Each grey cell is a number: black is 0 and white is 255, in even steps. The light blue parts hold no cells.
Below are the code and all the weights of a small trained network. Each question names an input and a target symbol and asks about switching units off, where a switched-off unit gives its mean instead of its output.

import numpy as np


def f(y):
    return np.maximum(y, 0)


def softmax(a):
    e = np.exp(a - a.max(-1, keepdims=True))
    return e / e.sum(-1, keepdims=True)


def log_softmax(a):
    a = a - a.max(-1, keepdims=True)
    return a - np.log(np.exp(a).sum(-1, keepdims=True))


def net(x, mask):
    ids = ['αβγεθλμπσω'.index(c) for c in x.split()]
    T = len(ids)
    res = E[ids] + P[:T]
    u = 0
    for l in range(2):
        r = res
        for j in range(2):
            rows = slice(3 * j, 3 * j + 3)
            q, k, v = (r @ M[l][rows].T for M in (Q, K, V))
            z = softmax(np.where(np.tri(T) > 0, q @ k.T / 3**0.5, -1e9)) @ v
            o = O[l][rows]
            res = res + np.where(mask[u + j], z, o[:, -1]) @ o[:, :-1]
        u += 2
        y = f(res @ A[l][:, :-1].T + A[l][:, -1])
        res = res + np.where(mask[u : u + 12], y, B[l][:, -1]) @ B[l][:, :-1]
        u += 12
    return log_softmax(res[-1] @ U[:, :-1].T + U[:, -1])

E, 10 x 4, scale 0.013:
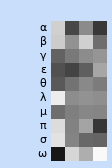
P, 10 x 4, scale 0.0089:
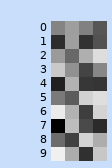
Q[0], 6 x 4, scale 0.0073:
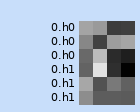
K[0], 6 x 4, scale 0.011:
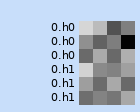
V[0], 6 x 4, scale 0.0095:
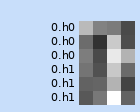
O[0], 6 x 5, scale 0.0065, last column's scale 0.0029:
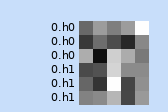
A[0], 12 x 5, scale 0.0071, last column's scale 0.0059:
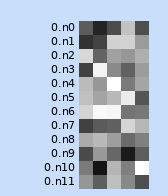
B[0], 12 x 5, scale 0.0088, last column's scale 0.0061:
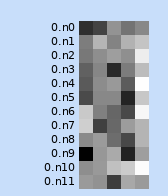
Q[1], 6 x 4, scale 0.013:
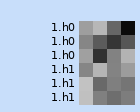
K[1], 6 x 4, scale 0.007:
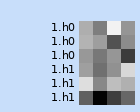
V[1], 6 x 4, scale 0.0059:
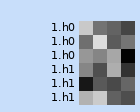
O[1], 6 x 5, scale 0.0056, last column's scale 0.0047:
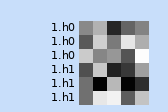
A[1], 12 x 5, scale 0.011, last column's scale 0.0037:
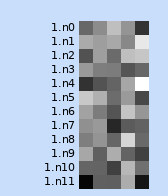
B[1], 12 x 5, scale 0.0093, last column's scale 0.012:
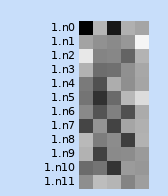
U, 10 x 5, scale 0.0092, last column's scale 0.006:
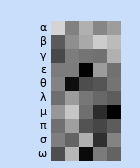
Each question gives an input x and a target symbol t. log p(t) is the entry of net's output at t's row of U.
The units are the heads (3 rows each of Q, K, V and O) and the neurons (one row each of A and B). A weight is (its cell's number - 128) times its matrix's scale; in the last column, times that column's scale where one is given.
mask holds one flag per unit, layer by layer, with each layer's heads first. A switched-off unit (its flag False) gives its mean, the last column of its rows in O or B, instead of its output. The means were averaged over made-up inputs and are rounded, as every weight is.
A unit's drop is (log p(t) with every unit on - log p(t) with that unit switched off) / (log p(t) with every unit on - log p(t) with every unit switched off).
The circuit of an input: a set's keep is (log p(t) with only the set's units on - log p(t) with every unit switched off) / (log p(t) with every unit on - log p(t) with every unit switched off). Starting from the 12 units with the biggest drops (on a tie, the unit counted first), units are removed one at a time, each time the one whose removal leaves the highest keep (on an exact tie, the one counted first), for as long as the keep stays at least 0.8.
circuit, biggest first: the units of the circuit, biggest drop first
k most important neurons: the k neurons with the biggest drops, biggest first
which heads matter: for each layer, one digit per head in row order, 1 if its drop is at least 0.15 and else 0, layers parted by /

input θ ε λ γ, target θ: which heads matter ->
01 / 01
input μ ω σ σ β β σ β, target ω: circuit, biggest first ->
(0.h1, 0.n3)
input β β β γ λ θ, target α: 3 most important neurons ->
(1.n2, 1.n8, 0.n1)
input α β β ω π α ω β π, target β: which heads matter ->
10 / 01
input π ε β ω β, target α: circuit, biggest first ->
(0.h0, 0.n6, 1.n0)
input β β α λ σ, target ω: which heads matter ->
00 / 00
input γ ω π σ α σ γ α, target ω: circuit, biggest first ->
(0.h1, 1.n7)
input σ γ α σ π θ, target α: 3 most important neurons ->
(1.n2, 1.n8, 0.n7)
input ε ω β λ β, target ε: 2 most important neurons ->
(0.n6, 1.n7)
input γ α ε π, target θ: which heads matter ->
00 / 01
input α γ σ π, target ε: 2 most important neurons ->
(1.n7, 1.n5)
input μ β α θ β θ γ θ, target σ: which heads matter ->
00 / 11
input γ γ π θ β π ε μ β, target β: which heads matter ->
10 / 00
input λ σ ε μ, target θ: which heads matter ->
01 / 01
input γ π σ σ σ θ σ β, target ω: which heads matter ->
01 / 00
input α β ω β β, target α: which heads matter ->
10 / 10
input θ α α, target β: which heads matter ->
01 / 00
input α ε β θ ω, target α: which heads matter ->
00 / 10
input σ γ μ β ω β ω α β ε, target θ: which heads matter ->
00 / 00
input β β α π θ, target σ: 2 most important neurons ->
(0.n9, 0.n6)
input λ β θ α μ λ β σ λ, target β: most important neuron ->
(0.n5)
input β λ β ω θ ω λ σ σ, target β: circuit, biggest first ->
(1.n2, 1.n8, 0.n10)
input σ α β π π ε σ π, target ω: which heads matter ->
11 / 00
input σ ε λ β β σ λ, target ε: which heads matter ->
01 / 10
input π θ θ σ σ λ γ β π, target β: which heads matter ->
00 / 01
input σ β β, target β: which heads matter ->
10 / 01
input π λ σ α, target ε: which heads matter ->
11 / 10
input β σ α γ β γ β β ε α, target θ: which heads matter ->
10 / 01
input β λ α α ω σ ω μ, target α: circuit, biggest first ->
(0.h0, 1.n7)
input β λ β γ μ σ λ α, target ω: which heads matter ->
01 / 00
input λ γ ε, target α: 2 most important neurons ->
(1.n2, 1.n8)
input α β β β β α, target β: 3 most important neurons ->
(1.n0, 0.n10, 0.n4)
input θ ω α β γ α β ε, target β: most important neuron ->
(1.n11)
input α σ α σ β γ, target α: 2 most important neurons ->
(1.n2, 1.n8)
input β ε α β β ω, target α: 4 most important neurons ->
(1.n2, 0.n7, 1.n8, 0.n1)
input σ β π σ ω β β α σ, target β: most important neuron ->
(0.n7)
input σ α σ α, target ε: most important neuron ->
(0.n10)
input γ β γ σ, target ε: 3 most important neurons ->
(1.n7, 1.n5, 0.n10)
